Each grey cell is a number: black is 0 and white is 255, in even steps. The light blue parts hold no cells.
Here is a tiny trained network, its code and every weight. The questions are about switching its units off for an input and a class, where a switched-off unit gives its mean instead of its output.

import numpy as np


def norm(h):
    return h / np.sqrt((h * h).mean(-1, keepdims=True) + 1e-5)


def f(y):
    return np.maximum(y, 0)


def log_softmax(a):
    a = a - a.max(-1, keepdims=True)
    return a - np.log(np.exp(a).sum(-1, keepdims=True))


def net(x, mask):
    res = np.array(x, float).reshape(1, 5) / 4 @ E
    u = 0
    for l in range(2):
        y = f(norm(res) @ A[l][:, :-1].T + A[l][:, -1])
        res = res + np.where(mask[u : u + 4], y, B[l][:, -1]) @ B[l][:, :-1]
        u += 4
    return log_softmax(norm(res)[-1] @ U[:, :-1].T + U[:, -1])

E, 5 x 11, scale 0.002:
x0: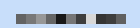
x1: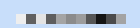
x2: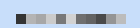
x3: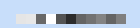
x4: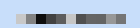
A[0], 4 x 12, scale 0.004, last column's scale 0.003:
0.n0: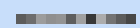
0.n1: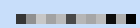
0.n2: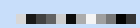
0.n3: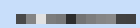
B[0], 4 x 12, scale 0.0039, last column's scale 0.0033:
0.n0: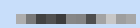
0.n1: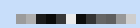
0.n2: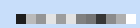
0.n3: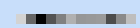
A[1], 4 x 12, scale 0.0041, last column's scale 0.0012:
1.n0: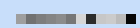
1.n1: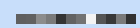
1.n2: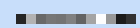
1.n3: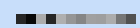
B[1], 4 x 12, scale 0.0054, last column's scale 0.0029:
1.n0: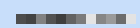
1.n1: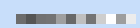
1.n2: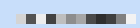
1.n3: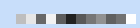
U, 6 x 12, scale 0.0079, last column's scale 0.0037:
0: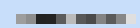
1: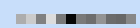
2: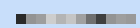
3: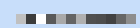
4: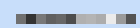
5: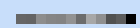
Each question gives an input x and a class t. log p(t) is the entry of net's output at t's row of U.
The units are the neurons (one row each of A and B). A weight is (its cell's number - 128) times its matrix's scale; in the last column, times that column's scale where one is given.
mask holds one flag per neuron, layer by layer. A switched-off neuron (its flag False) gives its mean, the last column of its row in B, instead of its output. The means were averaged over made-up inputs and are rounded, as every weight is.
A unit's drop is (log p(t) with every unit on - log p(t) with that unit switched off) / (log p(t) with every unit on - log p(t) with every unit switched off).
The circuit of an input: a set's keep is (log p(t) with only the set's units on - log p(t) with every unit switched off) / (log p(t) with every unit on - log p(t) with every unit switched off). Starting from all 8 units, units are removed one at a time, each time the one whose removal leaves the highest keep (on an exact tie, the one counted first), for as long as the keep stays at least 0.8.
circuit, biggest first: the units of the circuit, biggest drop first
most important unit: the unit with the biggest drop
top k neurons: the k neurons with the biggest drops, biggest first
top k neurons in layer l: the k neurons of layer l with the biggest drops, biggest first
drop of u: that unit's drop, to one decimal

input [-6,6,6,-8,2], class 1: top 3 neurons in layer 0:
0.n2, 0.n1, 0.n3
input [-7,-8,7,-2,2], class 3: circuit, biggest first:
1.n2, 0.n2, 0.n1
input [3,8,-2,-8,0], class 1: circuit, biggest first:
1.n3, 1.n2, 0.n1
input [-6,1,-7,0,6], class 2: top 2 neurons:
0.n2, 0.n1
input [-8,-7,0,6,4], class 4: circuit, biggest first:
1.n0, 1.n3
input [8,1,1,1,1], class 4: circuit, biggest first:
1.n1
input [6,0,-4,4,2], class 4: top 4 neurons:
1.n1, 1.n3, 0.n1, 1.n2
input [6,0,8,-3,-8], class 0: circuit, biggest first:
0.n1, 0.n3
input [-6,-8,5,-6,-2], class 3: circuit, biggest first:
1.n2, 0.n2
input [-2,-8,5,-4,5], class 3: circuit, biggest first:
1.n2, 0.n2, 0.n1
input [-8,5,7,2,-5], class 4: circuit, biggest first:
1.n0, 0.n2
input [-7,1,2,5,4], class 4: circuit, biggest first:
1.n0, 1.n3, 0.n1
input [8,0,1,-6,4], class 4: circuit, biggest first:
1.n1, 0.n1
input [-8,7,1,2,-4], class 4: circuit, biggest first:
1.n0, 1.n2
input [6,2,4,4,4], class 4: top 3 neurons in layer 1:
1.n1, 1.n3, 1.n2
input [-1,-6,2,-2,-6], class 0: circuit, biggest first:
0.n1
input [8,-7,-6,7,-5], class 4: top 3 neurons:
1.n1, 1.n3, 0.n3
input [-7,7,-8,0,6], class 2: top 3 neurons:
0.n2, 1.n2, 0.n1
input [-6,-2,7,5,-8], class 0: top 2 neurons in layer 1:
1.n3, 1.n1
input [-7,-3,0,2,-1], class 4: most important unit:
1.n0
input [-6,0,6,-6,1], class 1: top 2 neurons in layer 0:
0.n2, 0.n1
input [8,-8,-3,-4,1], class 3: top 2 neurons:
1.n2, 1.n0
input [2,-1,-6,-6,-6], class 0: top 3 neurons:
0.n1, 0.n3, 0.n0
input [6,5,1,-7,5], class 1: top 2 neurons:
1.n3, 0.n1
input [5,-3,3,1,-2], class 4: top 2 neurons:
1.n1, 0.n2
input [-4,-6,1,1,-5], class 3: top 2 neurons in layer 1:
1.n2, 1.n3
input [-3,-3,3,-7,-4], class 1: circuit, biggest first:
1.n3
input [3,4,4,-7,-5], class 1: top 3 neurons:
1.n3, 0.n2, 1.n2
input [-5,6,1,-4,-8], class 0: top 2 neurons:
0.n1, 1.n2
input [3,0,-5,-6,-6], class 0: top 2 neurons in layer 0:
0.n1, 0.n3
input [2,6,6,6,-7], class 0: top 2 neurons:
0.n1, 1.n3
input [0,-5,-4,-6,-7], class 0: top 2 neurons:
0.n1, 0.n3
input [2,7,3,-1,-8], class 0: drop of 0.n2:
0.0
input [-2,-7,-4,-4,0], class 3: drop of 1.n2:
1.1
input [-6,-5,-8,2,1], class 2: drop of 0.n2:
1.2
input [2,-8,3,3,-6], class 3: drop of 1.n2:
1.2
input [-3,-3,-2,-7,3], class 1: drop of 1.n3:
1.0
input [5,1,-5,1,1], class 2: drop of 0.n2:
0.8
